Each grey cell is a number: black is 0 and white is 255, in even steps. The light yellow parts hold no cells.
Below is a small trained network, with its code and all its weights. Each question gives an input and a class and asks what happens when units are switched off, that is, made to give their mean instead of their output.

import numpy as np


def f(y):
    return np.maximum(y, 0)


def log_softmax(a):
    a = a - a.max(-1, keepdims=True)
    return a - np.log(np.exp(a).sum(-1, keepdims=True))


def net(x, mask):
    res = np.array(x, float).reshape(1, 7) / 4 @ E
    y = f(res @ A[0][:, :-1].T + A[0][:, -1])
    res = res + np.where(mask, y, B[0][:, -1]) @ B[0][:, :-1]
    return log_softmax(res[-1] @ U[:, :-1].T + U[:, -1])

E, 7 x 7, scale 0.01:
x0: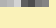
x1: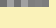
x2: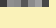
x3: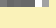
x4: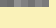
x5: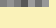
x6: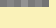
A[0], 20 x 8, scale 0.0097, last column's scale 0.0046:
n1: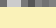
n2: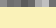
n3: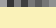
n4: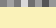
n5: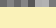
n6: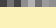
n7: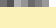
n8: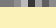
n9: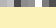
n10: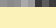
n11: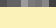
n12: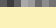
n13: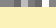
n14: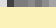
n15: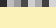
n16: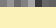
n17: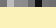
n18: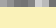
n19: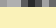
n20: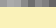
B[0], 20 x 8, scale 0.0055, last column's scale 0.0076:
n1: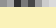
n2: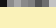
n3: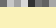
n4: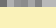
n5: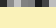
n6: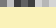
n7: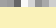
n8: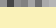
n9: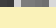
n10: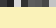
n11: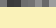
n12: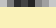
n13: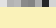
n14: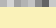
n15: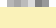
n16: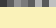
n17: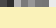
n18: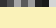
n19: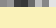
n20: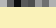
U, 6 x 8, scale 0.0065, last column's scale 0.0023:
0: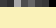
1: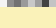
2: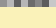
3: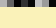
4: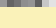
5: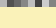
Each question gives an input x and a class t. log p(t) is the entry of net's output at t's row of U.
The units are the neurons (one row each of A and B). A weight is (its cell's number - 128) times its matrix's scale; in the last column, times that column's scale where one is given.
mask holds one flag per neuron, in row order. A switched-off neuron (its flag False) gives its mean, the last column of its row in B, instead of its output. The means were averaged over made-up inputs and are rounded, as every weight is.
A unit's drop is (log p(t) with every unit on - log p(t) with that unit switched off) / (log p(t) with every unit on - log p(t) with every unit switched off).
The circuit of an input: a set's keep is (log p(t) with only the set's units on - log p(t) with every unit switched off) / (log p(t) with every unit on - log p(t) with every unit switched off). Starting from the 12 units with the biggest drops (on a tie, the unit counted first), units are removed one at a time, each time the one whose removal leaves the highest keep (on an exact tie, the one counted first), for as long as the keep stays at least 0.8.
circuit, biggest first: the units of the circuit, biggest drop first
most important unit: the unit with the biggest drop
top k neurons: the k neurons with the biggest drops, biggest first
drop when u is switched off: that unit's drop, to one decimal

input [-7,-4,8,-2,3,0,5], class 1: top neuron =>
(n15)
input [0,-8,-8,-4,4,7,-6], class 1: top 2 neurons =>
(n14 n13)
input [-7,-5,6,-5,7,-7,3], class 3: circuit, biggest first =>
(n12 n6)
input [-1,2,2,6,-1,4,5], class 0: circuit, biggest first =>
(n9 n18)
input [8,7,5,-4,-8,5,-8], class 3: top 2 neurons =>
(n1 n19)
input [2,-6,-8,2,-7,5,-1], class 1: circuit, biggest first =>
(n13 n14)
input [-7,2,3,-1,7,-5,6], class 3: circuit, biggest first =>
(n12 n6)
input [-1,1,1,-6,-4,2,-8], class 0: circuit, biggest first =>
(n10 n17)
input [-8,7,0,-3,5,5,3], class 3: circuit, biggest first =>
(n6 n12)
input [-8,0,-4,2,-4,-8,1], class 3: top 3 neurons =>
(n12 n6 n15)
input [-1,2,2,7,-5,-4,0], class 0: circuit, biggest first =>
(n9 n18)
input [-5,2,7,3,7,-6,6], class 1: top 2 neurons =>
(n15 n1)
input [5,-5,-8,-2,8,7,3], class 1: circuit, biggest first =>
(n14 n13)
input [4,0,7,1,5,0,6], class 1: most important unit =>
n15
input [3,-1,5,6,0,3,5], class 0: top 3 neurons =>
(n9 n18 n5)
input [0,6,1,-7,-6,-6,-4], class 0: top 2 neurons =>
(n10 n17)
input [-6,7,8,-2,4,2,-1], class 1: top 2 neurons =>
(n15 n1)
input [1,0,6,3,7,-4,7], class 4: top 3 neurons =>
(n13 n8 n14)
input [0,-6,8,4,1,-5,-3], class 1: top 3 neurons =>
(n15 n10 n17)
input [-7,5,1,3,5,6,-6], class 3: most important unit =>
n6
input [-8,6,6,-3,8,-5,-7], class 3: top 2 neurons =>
(n12 n6)
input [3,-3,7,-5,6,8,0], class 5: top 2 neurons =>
(n15 n13)
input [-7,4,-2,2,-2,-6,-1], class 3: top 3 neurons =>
(n12 n6 n15)
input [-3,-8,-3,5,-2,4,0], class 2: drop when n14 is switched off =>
0.3
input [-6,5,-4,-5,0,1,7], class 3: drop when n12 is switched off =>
0.4
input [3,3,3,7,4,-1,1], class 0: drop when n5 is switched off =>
0.2
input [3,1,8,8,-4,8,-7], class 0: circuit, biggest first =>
(n18)
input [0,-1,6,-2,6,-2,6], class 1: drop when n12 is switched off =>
0.0
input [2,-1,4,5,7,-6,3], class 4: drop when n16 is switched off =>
0.1
